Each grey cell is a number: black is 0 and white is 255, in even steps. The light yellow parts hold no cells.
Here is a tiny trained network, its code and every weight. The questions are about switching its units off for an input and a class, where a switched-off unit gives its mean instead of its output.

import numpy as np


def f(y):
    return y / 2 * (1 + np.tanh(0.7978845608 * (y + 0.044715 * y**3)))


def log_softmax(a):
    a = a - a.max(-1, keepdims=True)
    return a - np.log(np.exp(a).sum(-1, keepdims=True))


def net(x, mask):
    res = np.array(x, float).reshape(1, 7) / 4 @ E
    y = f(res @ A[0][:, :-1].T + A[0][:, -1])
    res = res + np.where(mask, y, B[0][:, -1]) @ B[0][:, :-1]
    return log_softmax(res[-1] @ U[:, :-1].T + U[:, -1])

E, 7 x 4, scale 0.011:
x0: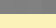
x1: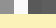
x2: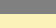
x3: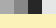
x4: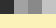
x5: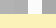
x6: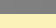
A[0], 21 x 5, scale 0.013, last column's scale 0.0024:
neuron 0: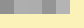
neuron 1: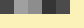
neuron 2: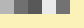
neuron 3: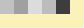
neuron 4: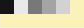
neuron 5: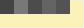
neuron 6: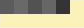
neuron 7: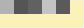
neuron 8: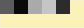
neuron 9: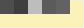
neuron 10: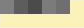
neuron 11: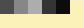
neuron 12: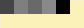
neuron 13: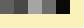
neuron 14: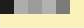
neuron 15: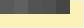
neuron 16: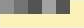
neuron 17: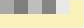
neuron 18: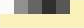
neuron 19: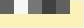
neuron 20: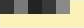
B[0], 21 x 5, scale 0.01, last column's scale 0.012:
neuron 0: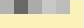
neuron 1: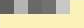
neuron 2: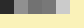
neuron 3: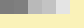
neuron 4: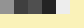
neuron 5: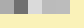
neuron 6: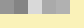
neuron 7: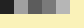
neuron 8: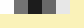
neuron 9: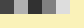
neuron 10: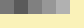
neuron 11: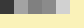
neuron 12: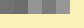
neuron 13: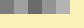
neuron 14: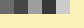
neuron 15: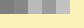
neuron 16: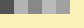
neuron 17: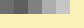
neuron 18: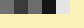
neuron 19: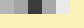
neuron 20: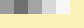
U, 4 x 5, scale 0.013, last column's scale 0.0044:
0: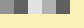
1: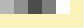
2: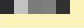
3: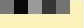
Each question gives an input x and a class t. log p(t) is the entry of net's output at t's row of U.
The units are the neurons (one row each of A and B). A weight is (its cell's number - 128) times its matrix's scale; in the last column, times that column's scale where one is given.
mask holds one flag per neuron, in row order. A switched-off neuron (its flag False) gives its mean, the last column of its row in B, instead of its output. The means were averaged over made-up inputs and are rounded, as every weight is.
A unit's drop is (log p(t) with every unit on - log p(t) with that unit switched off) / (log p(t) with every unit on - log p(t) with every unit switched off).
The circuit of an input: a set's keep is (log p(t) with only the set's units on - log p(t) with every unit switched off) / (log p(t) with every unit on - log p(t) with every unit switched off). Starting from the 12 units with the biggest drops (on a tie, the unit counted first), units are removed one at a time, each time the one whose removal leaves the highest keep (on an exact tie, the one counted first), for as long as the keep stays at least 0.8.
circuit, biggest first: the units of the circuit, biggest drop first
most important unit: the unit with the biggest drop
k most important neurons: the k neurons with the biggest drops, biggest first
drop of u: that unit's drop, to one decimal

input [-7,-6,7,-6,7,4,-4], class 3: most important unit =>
neuron 14
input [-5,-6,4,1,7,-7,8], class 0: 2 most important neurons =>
[neuron 5; neuron 20]
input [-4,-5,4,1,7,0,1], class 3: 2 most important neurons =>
[neuron 14; neuron 19]
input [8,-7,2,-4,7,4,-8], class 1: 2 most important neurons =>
[neuron 8; neuron 9]
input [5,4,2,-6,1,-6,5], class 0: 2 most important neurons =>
[neuron 20; neuron 5]
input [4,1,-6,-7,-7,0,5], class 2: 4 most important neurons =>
[neuron 11; neuron 4; neuron 9; neuron 1]
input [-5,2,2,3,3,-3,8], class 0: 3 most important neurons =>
[neuron 18; neuron 8; neuron 9]
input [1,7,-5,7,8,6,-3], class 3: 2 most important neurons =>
[neuron 4; neuron 14]
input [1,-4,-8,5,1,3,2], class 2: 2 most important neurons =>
[neuron 2; neuron 7]
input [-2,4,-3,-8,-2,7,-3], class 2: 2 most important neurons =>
[neuron 11; neuron 1]
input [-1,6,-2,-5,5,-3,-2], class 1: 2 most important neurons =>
[neuron 19; neuron 4]
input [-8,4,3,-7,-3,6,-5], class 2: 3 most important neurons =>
[neuron 11; neuron 1; neuron 20]
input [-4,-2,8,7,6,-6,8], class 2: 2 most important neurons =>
[neuron 2; neuron 7]
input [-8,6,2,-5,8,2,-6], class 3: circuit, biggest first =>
[neuron 4]
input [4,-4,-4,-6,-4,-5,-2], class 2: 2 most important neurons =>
[neuron 9; neuron 11]
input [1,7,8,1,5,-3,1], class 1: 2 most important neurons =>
[neuron 19; neuron 18]
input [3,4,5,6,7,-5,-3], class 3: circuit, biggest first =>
[neuron 4; neuron 14]
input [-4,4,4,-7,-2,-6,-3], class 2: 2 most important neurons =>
[neuron 1; neuron 11]
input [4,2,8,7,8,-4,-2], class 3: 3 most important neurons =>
[neuron 4; neuron 14; neuron 9]
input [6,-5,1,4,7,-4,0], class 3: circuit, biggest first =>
[neuron 14]
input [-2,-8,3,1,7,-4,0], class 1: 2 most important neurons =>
[neuron 8; neuron 18]
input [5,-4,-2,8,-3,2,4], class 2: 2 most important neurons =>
[neuron 2; neuron 7]
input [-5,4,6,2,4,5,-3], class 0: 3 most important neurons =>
[neuron 3; neuron 18; neuron 8]
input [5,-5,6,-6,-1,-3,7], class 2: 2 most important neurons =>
[neuron 9; neuron 11]
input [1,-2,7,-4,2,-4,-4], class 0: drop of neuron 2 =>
0.2
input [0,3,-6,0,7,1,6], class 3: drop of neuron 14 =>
0.1
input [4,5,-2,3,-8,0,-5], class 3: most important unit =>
neuron 18
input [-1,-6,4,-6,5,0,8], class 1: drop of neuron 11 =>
-0.1
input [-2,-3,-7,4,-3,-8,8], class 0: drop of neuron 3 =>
0.0
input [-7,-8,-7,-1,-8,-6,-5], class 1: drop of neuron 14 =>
0.2
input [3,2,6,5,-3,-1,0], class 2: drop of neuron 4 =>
0.1
